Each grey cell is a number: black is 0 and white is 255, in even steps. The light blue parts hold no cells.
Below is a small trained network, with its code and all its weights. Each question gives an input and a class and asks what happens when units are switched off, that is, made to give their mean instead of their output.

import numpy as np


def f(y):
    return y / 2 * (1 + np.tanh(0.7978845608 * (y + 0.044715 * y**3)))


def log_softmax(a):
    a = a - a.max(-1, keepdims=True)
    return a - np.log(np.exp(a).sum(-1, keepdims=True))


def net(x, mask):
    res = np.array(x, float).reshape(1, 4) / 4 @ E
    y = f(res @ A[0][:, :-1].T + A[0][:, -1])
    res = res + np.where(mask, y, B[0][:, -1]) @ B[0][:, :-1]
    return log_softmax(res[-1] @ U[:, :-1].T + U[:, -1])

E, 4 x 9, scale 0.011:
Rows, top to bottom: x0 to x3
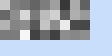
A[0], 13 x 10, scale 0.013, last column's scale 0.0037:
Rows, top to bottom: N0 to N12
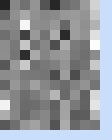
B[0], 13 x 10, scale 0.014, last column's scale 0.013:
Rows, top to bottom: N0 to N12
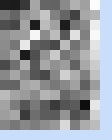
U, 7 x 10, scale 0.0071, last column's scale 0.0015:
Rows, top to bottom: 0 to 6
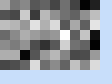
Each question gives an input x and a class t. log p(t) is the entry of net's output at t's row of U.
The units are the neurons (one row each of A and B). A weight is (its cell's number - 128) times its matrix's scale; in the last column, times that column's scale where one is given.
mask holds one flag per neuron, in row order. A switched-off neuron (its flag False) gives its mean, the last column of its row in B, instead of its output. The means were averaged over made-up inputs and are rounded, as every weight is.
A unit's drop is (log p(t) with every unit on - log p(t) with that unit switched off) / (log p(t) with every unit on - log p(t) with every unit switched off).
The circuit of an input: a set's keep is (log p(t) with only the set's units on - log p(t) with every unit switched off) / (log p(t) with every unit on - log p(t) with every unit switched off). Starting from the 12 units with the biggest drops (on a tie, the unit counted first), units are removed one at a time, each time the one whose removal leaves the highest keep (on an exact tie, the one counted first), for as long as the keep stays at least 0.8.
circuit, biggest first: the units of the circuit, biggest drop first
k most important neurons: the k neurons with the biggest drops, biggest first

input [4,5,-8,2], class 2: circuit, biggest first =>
[N3]
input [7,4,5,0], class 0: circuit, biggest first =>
[N10; N5]
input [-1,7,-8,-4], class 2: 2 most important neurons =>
[N3; N9]
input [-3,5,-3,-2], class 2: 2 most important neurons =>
[N0; N3]
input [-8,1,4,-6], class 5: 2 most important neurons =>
[N5; N4]
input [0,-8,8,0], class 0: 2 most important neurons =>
[N10; N4]
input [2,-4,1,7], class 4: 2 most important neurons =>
[N4; N7]
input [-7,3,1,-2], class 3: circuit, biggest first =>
[N2; N10]
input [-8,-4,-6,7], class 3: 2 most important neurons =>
[N12; N4]
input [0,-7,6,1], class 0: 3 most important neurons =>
[N10; N0; N11]
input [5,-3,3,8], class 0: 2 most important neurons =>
[N10; N0]
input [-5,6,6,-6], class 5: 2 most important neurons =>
[N3; N4]
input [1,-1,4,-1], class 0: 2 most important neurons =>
[N10; N3]
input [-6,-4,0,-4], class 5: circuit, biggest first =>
[N5]
